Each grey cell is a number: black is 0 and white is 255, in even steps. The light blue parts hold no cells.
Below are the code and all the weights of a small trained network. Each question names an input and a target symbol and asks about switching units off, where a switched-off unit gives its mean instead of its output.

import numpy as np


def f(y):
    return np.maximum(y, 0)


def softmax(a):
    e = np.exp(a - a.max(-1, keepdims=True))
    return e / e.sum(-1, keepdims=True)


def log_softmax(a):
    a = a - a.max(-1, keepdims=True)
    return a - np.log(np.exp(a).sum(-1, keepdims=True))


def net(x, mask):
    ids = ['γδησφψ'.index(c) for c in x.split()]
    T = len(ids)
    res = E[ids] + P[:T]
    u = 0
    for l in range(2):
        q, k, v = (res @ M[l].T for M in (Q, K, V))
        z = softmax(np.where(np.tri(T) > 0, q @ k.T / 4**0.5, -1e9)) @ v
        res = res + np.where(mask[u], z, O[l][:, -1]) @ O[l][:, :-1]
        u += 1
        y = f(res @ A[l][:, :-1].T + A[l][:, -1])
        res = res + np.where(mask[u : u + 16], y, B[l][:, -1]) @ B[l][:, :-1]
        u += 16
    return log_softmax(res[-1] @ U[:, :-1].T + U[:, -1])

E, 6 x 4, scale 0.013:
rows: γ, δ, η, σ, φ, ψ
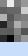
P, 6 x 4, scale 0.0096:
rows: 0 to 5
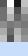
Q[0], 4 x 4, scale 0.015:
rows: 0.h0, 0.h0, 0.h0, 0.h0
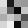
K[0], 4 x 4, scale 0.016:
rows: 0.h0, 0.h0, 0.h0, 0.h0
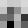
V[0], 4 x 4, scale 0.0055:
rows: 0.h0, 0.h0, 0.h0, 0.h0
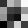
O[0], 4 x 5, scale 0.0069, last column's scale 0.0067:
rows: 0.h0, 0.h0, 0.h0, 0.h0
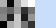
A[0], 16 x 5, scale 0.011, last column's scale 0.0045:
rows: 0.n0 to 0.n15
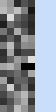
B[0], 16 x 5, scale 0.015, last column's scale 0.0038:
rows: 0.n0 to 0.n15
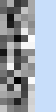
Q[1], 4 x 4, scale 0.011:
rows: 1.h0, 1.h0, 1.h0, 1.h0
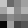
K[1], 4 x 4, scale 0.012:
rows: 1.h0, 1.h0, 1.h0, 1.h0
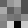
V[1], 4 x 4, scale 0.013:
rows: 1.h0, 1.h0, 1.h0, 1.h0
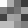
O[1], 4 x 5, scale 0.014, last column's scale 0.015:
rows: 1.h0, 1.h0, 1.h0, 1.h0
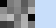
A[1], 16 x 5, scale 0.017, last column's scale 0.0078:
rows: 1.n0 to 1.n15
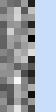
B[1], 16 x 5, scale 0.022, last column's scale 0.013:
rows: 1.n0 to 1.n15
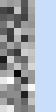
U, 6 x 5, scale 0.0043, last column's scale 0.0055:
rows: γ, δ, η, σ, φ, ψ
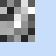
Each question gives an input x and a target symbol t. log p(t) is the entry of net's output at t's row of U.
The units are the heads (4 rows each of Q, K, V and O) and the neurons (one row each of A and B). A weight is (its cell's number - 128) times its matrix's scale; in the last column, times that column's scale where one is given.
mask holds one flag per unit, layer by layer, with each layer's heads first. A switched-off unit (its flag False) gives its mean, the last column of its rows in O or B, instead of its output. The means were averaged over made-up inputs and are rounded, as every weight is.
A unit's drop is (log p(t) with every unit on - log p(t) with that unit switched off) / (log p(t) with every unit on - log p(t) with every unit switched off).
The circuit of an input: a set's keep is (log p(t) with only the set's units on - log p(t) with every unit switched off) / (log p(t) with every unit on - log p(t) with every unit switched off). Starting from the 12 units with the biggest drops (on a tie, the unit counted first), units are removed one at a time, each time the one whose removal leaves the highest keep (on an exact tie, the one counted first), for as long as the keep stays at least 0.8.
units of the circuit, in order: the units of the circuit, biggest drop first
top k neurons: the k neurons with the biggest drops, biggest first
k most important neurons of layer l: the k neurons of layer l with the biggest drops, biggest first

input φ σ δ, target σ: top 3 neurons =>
(0.n7, 1.n9, 0.n6)
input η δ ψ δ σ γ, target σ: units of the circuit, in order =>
(0.h0, 0.n11, 0.n5, 1.n11)
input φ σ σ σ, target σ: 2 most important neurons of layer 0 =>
(0.n7, 0.n6)
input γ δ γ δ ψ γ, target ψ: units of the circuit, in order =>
(0.h0, 1.h0)
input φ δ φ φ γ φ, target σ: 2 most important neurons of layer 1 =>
(1.n7, 1.n9)
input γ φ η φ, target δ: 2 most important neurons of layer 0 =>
(0.n6, 0.n11)
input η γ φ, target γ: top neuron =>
(1.n3)
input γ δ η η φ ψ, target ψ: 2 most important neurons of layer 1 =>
(1.n12, 1.n7)
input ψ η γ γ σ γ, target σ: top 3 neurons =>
(0.n11, 0.n5, 1.n11)
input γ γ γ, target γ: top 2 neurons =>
(1.n8, 1.n7)
